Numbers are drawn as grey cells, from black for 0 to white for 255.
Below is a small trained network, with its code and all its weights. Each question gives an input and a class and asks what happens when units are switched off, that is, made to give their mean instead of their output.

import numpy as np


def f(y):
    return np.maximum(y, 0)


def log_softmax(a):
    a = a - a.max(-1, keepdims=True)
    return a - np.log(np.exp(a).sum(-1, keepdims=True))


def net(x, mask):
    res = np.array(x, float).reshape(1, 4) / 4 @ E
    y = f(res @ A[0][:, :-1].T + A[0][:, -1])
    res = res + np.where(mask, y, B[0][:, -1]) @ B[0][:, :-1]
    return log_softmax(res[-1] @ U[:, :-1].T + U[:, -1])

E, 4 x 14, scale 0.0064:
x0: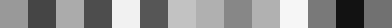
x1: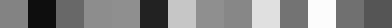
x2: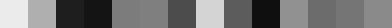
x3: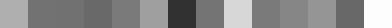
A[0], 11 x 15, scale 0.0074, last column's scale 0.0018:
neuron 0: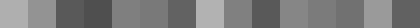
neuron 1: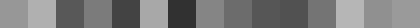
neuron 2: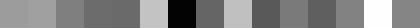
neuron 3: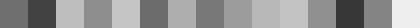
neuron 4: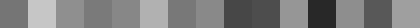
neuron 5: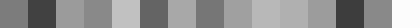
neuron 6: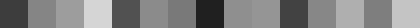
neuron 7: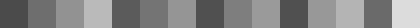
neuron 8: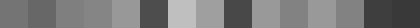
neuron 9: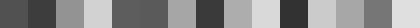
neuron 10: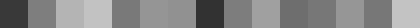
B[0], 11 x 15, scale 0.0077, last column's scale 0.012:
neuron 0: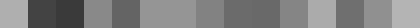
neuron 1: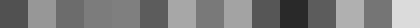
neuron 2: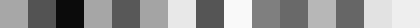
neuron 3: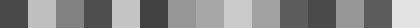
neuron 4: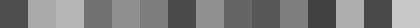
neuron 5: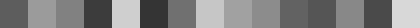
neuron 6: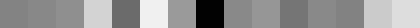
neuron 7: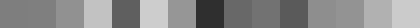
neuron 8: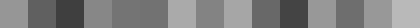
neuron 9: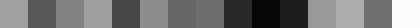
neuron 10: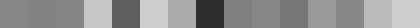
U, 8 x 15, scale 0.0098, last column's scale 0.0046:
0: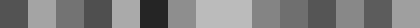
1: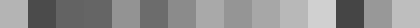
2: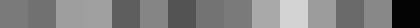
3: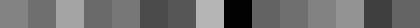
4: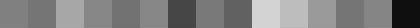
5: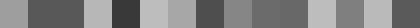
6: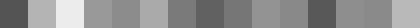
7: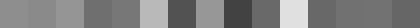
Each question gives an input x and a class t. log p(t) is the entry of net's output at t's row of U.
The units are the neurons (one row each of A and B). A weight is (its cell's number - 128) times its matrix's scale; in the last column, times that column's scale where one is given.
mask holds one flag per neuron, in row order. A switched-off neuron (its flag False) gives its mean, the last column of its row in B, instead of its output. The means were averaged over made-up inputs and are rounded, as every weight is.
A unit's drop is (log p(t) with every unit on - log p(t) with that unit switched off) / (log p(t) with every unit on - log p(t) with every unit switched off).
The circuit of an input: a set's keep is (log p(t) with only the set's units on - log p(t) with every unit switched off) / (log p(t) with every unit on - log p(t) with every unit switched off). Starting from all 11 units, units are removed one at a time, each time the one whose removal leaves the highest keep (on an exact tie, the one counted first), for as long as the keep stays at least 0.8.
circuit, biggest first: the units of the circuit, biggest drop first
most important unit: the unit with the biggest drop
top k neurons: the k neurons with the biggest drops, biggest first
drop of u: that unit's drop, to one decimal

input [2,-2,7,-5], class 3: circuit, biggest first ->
[neuron 2]
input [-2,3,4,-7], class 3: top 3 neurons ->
[neuron 2; neuron 6; neuron 3]
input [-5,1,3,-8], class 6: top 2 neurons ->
[neuron 2; neuron 9]
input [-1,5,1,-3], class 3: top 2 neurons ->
[neuron 2; neuron 6]
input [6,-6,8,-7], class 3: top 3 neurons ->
[neuron 2; neuron 6; neuron 4]
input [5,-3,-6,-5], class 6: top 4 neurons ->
[neuron 10; neuron 1; neuron 2; neuron 7]
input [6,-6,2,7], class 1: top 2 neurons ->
[neuron 9; neuron 6]
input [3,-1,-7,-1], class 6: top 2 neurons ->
[neuron 2; neuron 3]
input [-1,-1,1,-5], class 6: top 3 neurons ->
[neuron 2; neuron 9; neuron 5]
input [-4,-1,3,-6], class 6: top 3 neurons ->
[neuron 9; neuron 2; neuron 5]
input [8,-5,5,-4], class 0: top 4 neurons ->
[neuron 9; neuron 6; neuron 7; neuron 10]
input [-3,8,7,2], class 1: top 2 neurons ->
[neuron 9; neuron 6]
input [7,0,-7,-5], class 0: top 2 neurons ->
[neuron 3; neuron 5]
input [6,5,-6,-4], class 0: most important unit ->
neuron 3
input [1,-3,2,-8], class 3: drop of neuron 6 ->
0.2
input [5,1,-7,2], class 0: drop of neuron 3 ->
0.3
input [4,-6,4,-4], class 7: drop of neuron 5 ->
0.3
